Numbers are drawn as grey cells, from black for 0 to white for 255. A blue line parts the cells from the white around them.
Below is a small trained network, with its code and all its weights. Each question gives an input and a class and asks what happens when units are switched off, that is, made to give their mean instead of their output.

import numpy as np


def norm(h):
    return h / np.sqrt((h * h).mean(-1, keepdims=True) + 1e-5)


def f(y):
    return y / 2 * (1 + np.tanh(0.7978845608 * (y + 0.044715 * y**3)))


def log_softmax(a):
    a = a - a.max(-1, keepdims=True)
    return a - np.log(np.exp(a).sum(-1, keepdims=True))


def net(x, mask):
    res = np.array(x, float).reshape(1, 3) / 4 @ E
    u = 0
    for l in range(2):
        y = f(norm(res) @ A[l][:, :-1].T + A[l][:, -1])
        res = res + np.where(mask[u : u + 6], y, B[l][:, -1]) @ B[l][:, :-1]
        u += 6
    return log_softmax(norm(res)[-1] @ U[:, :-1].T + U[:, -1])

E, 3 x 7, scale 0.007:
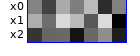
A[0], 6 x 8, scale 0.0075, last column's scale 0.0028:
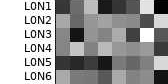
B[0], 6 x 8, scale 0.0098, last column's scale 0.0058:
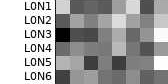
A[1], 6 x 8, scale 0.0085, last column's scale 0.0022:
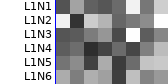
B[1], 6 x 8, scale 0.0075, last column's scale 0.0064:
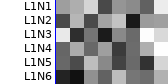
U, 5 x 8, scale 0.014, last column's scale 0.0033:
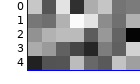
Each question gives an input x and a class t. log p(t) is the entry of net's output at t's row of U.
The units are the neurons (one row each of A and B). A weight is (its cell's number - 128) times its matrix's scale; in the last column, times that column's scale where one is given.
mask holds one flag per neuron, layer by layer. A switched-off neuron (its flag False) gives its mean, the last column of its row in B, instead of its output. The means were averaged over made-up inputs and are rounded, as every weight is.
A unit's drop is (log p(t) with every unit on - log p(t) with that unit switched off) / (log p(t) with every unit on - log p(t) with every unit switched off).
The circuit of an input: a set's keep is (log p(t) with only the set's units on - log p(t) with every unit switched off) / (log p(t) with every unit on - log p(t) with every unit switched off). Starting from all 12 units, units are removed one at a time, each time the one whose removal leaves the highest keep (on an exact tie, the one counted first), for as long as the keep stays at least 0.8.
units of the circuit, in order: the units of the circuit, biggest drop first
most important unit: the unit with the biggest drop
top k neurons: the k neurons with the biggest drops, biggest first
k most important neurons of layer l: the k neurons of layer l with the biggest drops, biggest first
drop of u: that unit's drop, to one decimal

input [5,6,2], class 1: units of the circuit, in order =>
(L1N2; L0N3)
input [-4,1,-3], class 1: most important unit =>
L0N1
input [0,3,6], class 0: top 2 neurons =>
(L0N3; L1N1)
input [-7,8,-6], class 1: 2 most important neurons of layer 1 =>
(L1N2; L1N6)
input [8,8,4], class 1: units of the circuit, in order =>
(L1N2; L1N1; L0N3)
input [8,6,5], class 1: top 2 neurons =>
(L1N2; L0N1)
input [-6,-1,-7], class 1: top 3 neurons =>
(L0N5; L1N4; L0N4)
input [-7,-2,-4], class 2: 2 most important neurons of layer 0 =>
(L0N1; L0N3)
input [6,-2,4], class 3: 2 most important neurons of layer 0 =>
(L0N5; L0N1)
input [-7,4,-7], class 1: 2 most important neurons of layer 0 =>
(L0N3; L0N1)
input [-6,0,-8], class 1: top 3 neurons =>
(L1N4; L0N4; L0N5)
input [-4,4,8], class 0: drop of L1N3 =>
0.2
